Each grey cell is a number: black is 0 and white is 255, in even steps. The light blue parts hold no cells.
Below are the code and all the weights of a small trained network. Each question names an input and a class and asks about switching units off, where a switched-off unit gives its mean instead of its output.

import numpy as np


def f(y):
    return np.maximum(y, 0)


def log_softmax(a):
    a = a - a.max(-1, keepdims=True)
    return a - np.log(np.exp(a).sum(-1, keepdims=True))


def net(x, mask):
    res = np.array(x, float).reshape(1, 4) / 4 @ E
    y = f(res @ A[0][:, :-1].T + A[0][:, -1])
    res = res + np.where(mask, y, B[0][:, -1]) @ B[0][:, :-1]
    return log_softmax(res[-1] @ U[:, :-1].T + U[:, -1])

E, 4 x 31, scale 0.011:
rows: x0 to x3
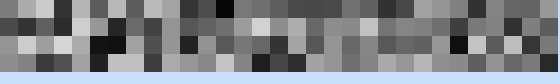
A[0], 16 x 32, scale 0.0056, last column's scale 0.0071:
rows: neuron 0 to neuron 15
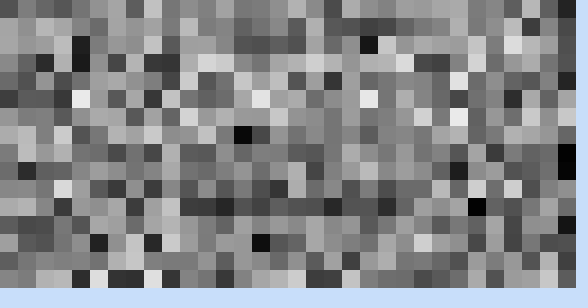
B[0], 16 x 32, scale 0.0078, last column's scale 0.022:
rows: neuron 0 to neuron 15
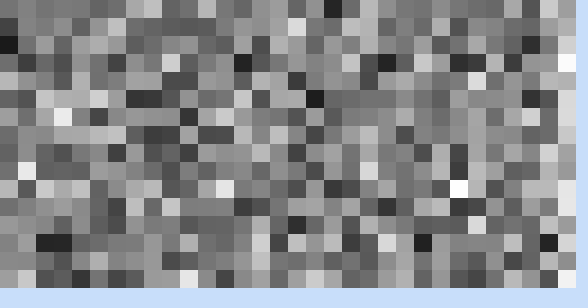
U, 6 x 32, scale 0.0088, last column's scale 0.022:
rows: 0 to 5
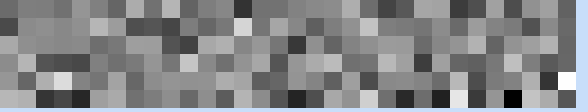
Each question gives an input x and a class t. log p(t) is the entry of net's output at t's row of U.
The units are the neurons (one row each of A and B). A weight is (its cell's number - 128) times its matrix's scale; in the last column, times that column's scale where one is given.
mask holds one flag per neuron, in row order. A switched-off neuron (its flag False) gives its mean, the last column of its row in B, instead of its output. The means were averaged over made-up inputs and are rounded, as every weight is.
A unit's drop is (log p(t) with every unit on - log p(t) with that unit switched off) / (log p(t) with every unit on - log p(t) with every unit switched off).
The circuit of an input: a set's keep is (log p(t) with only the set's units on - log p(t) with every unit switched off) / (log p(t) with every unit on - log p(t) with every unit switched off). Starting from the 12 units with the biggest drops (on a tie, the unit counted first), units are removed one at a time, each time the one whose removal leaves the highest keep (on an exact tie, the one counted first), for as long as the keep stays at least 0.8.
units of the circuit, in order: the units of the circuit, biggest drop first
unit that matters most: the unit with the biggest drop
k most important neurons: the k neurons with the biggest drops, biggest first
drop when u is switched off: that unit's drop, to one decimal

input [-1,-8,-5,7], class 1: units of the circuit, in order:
(neuron 2)
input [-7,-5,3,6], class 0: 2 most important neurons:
(neuron 3; neuron 15)
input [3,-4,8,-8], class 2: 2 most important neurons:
(neuron 10; neuron 13)
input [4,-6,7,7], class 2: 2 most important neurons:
(neuron 10; neuron 15)
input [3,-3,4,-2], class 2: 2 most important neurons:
(neuron 3; neuron 10)
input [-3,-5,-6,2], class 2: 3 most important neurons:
(neuron 6; neuron 5; neuron 4)
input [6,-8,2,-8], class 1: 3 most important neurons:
(neuron 7; neuron 2; neuron 13)
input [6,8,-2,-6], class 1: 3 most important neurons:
(neuron 5; neuron 3; neuron 13)
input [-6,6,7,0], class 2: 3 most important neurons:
(neuron 10; neuron 11; neuron 2)
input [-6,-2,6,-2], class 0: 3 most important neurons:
(neuron 3; neuron 6; neuron 4)
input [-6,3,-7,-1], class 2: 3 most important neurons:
(neuron 6; neuron 11; neuron 4)
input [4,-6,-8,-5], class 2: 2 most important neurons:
(neuron 6; neuron 4)
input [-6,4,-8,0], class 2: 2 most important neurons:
(neuron 6; neuron 11)
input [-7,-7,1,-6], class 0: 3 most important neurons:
(neuron 3; neuron 5; neuron 13)
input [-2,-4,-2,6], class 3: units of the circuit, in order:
(neuron 13)
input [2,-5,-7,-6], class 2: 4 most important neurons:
(neuron 6; neuron 4; neuron 13; neuron 5)
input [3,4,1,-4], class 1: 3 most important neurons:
(neuron 3; neuron 13; neuron 5)
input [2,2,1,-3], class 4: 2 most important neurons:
(neuron 13; neuron 3)
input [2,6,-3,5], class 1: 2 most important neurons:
(neuron 5; neuron 15)
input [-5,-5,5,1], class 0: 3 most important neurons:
(neuron 3; neuron 5; neuron 6)
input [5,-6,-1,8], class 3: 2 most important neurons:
(neuron 13; neuron 3)
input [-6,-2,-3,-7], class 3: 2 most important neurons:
(neuron 15; neuron 11)
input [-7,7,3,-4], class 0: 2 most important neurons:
(neuron 3; neuron 7)
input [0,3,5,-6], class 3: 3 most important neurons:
(neuron 15; neuron 6; neuron 4)
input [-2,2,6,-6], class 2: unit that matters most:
neuron 10
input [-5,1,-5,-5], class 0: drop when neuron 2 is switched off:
-0.1
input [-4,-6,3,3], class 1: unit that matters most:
neuron 2
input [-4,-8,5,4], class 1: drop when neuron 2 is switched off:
0.1
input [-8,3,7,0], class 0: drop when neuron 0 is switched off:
0.0
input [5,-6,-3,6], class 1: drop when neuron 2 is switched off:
0.4
